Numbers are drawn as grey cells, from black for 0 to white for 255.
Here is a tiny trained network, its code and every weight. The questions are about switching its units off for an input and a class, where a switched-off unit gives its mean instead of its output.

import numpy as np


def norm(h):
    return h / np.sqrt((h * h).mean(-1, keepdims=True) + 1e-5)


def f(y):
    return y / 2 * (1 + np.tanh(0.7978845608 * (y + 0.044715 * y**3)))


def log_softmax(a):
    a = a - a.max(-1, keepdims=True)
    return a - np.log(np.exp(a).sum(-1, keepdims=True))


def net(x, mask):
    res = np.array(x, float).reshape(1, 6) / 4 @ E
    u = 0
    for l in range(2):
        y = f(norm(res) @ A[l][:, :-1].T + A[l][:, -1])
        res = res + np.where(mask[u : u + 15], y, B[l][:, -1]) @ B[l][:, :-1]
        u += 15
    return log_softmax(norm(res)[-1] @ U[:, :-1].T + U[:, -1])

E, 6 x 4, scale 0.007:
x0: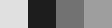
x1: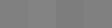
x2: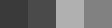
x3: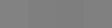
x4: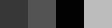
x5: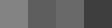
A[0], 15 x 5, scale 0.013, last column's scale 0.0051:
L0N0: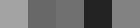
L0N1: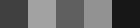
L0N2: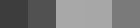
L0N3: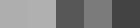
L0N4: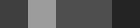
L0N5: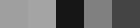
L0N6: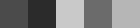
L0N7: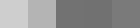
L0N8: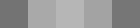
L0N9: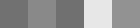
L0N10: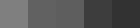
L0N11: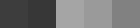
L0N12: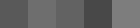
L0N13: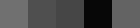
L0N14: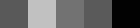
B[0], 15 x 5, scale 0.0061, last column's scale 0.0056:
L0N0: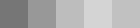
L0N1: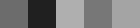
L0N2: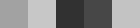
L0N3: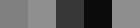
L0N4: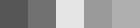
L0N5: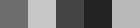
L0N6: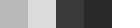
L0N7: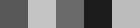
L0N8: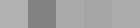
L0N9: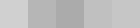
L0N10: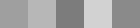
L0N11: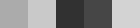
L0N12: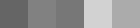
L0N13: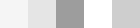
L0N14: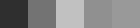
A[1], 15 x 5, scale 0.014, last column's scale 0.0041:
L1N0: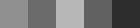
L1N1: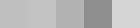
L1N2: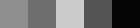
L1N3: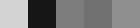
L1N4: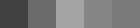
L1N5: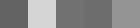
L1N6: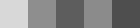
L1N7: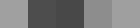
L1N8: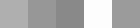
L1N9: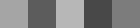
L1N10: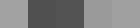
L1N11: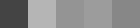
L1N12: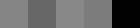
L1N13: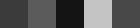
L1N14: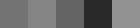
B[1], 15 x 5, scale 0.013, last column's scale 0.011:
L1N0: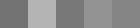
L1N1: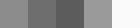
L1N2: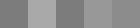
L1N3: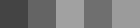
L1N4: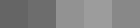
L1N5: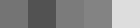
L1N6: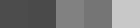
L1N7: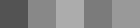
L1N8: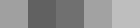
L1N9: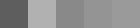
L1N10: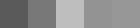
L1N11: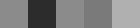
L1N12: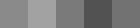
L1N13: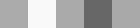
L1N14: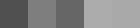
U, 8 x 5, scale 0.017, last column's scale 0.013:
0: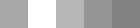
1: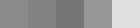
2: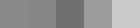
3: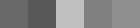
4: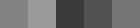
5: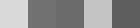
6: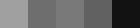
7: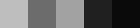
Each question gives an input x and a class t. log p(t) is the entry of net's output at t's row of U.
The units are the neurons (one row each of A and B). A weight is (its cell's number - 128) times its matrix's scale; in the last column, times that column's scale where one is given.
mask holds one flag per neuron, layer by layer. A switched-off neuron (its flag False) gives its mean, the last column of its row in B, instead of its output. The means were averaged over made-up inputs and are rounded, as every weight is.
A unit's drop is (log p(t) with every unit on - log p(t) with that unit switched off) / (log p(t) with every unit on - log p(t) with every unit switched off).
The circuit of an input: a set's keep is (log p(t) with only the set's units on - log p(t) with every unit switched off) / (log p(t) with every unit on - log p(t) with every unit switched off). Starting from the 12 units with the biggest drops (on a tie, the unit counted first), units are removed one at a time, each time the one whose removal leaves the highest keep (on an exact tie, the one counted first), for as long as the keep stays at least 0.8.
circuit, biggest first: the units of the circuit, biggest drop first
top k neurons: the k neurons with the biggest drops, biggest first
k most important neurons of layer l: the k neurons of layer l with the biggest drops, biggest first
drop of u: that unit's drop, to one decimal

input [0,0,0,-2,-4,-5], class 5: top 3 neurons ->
L1N1, L1N13, L0N1
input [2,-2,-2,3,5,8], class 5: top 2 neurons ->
L0N13, L1N8
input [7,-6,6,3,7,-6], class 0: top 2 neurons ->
L1N13, L0N13
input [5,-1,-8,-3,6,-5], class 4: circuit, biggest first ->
L0N5, L0N13
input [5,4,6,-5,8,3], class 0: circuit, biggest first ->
L1N13
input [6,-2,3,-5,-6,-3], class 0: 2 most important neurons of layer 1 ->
L1N9, L1N5
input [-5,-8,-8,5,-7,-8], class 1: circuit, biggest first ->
L1N1, L1N13
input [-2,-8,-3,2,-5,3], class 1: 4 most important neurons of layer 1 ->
L1N13, L1N1, L1N14, L1N5
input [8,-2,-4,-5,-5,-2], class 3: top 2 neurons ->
L1N3, L1N13
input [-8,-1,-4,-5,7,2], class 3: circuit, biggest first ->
L0N4, L1N11, L0N1, L1N1
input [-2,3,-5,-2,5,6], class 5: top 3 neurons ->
L0N13, L0N6, L0N4
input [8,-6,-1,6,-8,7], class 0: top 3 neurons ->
L1N9, L1N5, L1N11
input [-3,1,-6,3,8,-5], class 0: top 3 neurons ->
L1N13, L0N13, L0N6
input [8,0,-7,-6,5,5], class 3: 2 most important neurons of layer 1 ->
L1N10, L1N7
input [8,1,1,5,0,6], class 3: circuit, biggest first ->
L1N3
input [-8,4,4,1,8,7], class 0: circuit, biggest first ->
L1N13, L1N6
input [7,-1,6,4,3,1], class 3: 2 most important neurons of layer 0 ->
L0N5, L0N7
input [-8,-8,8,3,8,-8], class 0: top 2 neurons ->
L1N13, L1N6
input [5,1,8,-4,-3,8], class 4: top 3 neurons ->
L0N6, L0N11, L0N9
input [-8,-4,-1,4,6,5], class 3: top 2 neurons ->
L0N4, L1N11
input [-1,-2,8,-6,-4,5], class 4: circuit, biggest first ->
L0N6
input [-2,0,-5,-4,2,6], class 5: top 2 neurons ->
L0N13, L0N0
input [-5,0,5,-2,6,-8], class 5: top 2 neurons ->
L0N9, L1N11
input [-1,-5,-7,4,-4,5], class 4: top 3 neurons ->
L0N7, L0N3, L1N8
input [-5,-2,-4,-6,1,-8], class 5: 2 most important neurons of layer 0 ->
L0N9, L0N8
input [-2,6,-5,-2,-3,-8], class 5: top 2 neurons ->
L0N8, L0N6
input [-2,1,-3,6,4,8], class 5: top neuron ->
L0N13
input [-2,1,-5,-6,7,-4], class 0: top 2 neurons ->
L1N13, L0N13
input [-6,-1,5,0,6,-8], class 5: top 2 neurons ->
L0N9, L1N11
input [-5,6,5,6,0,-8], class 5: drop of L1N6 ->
0.1
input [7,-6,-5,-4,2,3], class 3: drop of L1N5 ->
0.0
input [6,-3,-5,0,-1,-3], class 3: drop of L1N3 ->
0.1
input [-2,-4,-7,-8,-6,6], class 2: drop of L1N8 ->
-0.3
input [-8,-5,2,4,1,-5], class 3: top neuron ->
L0N13
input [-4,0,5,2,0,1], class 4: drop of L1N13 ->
-0.1
